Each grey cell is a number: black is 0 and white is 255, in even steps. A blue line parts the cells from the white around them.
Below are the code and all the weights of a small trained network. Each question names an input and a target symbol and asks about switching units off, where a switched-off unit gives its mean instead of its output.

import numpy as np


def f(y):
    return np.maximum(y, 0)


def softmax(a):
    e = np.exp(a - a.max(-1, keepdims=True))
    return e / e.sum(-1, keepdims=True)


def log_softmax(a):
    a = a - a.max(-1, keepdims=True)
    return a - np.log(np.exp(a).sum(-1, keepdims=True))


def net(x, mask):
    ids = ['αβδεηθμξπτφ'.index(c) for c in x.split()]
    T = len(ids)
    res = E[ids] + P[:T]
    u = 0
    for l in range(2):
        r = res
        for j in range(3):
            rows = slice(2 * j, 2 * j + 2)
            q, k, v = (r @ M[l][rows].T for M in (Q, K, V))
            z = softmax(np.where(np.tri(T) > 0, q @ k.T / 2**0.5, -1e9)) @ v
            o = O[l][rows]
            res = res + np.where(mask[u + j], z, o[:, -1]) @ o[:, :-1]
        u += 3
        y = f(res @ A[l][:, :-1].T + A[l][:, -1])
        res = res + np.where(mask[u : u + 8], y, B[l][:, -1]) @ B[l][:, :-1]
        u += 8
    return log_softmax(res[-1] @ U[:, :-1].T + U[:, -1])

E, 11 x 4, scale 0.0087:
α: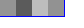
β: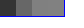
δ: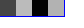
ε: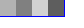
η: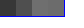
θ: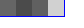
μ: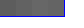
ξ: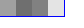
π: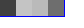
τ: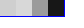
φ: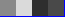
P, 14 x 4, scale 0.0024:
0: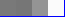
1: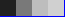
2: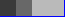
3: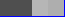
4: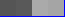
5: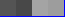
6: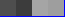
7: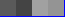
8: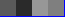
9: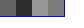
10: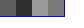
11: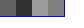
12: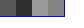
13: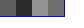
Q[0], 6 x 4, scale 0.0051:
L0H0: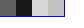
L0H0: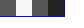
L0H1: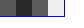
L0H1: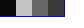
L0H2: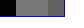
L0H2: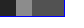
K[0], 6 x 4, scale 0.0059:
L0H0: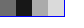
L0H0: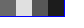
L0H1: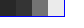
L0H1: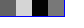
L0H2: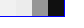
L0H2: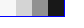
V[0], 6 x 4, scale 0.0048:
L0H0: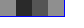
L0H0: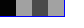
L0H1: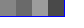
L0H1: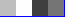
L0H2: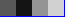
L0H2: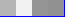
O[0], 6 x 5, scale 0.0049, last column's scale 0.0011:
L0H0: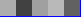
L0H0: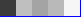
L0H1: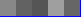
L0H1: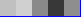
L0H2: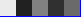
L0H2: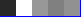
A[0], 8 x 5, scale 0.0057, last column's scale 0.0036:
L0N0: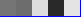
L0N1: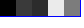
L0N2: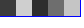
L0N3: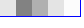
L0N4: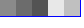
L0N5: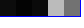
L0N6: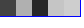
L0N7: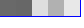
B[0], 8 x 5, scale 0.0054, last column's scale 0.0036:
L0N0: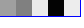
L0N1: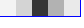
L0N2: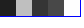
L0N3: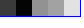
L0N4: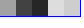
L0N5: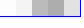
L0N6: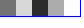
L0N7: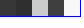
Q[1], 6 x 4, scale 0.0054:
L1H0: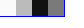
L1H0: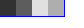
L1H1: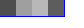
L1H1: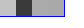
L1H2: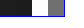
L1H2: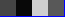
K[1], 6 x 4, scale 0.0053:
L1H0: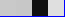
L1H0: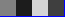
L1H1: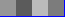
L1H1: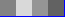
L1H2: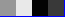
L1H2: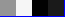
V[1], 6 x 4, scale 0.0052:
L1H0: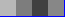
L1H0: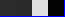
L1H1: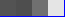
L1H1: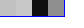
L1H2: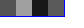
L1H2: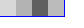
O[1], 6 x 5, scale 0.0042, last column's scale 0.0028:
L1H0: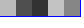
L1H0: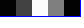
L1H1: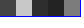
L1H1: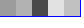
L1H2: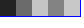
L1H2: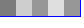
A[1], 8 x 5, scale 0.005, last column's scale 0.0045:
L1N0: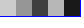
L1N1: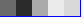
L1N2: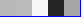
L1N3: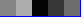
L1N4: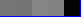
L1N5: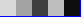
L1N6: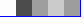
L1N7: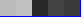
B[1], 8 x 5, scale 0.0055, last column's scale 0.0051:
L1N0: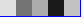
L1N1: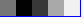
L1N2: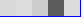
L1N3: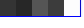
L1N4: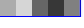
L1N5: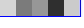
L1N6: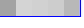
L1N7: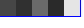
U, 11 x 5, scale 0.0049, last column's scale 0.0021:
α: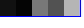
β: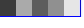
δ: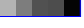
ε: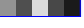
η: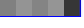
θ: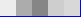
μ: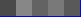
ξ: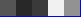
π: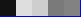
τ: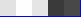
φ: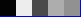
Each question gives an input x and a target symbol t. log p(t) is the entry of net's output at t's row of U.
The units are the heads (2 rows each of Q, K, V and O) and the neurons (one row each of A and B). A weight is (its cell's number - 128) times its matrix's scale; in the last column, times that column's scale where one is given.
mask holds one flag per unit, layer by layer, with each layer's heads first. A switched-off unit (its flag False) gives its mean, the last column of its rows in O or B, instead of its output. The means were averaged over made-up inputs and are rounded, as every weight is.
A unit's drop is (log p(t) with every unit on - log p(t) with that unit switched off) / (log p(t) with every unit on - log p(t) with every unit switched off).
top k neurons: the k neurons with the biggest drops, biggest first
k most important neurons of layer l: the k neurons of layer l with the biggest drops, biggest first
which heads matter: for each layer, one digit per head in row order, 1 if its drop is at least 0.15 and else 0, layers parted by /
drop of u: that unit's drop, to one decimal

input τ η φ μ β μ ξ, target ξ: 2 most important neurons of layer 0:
[L0N3 L0N7]
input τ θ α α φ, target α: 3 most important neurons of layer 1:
[L1N3 L1N7 L1N2]
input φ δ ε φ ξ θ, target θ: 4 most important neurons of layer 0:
[L0N1 L0N5 L0N2 L0N4]
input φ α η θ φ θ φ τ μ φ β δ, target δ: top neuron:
[L0N1]
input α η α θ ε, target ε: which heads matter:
001 / 100
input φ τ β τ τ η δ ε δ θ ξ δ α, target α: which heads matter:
000 / 100
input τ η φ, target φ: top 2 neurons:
[L0N2 L0N1]
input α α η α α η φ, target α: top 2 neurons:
[L1N3 L0N5]
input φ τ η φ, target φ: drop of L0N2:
0.3
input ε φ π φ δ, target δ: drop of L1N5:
0.2
